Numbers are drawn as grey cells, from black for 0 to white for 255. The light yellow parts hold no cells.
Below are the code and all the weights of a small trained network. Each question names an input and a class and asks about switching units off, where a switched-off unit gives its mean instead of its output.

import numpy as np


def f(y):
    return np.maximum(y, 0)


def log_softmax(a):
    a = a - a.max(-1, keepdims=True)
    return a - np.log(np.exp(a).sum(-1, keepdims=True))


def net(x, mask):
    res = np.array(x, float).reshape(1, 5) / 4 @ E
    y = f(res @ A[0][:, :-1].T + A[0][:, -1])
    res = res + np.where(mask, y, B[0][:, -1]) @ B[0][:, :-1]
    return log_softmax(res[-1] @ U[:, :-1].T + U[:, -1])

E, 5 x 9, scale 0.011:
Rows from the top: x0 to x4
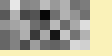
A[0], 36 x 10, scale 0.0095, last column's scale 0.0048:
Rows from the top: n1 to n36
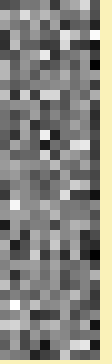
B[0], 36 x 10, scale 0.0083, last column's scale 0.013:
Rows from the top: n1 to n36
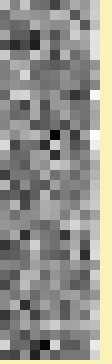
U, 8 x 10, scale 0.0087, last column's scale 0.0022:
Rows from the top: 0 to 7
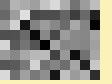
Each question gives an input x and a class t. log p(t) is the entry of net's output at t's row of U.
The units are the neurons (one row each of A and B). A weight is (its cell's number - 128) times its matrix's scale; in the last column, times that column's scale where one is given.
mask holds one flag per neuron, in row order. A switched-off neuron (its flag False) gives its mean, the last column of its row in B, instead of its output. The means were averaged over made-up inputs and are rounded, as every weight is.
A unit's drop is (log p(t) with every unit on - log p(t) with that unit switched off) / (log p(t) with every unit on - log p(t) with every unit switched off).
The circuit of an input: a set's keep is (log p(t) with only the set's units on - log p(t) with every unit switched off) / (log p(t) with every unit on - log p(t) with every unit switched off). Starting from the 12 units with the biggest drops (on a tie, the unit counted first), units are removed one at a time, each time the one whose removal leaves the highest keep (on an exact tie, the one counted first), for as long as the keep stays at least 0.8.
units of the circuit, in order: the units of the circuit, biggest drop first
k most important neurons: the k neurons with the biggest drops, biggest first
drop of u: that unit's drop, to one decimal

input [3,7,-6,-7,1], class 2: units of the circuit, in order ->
n24
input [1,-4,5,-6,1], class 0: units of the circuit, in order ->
n33; n10
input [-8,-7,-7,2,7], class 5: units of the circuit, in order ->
n4; n14
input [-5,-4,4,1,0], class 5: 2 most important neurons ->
n35; n32
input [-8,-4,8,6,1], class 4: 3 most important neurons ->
n15; n19; n11
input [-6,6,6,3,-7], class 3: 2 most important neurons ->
n36; n32
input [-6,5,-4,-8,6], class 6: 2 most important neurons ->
n26; n25
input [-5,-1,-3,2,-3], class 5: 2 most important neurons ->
n35; n14
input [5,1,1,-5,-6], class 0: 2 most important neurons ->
n33; n4
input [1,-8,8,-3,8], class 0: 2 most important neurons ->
n33; n2
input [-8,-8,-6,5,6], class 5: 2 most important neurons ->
n4; n14
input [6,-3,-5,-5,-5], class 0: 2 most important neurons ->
n10; n4
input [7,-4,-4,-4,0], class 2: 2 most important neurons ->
n24; n31
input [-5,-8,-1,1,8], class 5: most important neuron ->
n4
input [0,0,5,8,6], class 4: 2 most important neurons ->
n35; n15
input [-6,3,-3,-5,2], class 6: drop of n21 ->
0.0
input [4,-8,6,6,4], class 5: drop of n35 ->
0.1
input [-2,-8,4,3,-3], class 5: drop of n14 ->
0.1
